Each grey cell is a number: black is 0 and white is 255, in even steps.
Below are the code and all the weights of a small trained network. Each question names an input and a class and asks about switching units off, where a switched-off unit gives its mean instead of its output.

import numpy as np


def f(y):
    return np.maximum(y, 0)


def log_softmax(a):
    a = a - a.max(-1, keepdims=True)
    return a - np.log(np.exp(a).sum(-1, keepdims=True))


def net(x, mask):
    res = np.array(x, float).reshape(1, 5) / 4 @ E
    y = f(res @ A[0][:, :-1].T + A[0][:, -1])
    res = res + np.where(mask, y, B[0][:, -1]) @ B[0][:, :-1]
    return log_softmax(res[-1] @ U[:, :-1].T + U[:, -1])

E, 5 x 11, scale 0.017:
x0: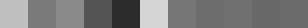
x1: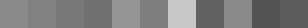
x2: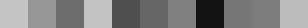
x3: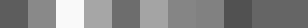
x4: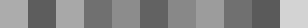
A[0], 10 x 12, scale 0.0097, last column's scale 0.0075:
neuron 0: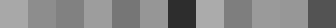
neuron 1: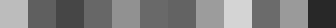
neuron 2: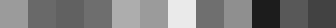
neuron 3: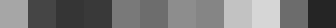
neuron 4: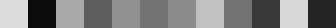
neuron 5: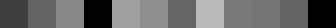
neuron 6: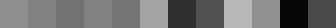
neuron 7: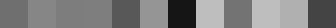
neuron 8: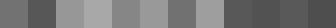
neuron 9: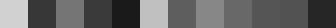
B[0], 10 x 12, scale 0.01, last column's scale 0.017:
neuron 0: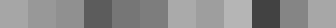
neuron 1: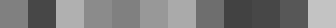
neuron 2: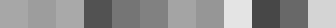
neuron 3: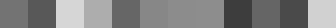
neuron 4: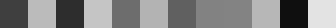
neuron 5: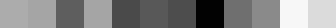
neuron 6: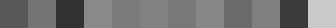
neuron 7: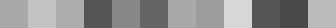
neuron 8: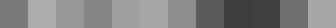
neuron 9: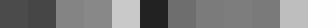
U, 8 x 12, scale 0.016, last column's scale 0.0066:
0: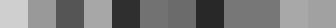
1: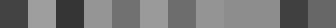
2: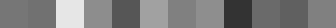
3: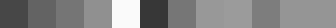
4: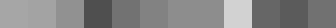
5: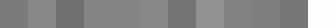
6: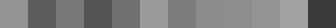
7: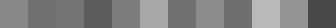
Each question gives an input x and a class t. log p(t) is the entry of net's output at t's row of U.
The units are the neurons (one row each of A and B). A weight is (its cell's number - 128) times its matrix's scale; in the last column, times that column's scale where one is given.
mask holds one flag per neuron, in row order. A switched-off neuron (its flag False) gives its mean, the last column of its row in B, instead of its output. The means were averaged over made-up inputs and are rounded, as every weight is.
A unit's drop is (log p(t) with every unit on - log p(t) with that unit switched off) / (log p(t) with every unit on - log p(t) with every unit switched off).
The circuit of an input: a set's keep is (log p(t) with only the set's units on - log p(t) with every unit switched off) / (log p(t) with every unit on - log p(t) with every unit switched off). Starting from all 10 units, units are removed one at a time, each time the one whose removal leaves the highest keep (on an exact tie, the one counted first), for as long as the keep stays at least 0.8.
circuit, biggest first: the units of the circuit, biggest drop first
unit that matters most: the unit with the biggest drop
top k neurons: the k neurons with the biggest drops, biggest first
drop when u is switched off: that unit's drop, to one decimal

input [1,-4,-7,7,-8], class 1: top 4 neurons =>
(neuron 6; neuron 3; neuron 1; neuron 7)
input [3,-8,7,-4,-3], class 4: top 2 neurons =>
(neuron 7; neuron 5)
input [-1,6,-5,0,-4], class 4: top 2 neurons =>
(neuron 2; neuron 4)
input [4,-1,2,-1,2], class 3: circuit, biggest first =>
(neuron 5; neuron 9)
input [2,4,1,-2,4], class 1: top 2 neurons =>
(neuron 4; neuron 5)
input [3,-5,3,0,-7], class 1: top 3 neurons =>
(neuron 6; neuron 5; neuron 2)
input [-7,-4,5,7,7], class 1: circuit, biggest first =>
(neuron 4; neuron 9; neuron 3)
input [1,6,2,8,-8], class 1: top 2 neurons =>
(neuron 6; neuron 3)
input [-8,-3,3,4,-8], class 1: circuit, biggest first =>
(neuron 9)
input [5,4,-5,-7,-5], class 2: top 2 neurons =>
(neuron 3; neuron 4)
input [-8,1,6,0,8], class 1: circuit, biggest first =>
(neuron 4; neuron 9)
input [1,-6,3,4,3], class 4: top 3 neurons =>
(neuron 5; neuron 7; neuron 3)
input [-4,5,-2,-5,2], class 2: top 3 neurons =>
(neuron 9; neuron 3; neuron 1)
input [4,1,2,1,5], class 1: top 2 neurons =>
(neuron 4; neuron 5)
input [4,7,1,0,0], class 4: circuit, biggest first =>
(neuron 2)
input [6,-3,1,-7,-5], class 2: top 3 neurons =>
(neuron 3; neuron 4; neuron 1)
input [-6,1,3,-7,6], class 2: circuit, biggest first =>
(neuron 1; neuron 9; neuron 3)
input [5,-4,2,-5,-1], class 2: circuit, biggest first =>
(neuron 3; neuron 5)
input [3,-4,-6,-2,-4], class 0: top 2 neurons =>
(neuron 5; neuron 4)
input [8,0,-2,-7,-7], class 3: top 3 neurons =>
(neuron 9; neuron 4; neuron 6)
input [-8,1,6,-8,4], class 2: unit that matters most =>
neuron 1
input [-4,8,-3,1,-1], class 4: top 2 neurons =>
(neuron 9; neuron 2)
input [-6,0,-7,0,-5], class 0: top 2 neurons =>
(neuron 5; neuron 9)
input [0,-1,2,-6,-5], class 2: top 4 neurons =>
(neuron 3; neuron 4; neuron 1; neuron 5)
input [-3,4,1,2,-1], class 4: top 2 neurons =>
(neuron 9; neuron 5)
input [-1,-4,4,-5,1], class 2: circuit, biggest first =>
(neuron 5; neuron 1; neuron 3)
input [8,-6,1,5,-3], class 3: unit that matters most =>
neuron 9
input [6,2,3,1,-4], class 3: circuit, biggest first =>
(neuron 9; neuron 5)
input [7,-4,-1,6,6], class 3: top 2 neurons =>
(neuron 9; neuron 3)
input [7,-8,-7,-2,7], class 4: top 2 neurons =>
(neuron 7; neuron 0)
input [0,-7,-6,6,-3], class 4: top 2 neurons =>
(neuron 7; neuron 3)
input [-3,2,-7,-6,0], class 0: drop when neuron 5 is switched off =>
0.9
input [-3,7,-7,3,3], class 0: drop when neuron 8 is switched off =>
0.0
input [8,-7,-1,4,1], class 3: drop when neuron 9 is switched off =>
1.0
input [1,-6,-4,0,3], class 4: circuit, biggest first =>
(neuron 7)
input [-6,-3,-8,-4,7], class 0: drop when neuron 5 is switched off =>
0.8
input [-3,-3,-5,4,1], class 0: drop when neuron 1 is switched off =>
0.1
